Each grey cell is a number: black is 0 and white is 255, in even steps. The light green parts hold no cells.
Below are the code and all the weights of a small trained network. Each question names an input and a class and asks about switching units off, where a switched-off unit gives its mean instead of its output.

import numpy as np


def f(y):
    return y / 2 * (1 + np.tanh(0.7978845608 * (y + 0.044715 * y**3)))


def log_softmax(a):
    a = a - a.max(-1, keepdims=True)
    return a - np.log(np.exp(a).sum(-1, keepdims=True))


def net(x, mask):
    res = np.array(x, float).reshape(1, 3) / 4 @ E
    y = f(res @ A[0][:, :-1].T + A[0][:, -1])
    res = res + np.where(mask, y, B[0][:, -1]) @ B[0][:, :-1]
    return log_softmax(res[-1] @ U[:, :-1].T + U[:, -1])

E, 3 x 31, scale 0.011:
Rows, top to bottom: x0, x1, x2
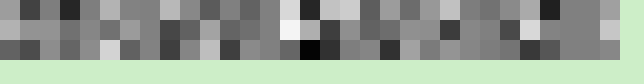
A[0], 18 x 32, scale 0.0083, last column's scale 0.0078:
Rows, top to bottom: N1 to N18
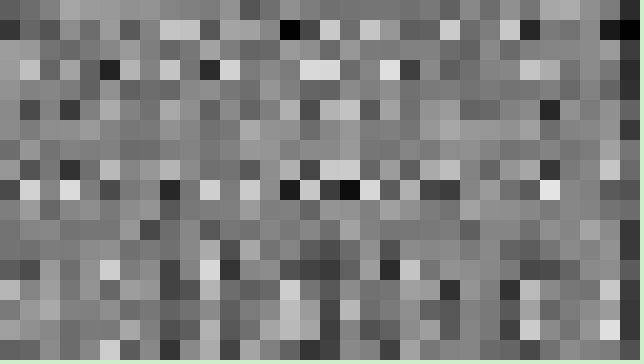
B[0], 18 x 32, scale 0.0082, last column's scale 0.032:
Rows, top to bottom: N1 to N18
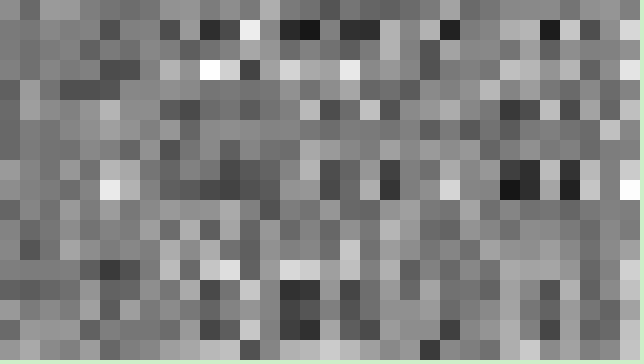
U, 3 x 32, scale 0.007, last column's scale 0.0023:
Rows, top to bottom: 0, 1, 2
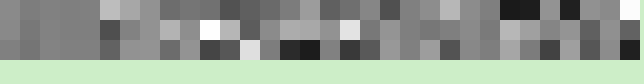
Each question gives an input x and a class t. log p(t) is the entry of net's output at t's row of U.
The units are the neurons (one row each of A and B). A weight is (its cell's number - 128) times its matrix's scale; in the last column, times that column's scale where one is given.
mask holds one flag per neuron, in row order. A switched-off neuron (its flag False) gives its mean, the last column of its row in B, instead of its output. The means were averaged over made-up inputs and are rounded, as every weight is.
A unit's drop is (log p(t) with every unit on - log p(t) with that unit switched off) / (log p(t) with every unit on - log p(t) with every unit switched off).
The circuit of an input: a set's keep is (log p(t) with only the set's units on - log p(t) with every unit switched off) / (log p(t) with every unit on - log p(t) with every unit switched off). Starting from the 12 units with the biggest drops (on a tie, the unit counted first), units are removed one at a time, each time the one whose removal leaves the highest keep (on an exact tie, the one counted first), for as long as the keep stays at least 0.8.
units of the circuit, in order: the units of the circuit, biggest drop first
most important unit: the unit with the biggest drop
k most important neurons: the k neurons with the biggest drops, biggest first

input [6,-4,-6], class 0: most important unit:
N9
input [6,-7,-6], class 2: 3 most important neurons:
(N2, N10, N14)
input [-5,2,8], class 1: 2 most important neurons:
(N14, N18)
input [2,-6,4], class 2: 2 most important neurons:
(N2, N4)
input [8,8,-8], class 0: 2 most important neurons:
(N9, N6)
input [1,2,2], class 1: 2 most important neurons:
(N10, N2)
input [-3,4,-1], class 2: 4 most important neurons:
(N9, N6, N17, N15)
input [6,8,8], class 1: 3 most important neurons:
(N14, N18, N2)
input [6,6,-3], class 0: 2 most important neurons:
(N9, N2)
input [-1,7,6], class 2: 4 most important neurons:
(N15, N17, N4, N16)
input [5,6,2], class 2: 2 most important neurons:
(N10, N15)
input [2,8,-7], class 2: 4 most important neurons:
(N17, N15, N14, N18)
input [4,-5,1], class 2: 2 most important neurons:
(N2, N10)
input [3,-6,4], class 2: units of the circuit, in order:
(N2)
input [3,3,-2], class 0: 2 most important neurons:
(N2, N9)
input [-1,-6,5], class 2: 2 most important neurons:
(N2, N4)
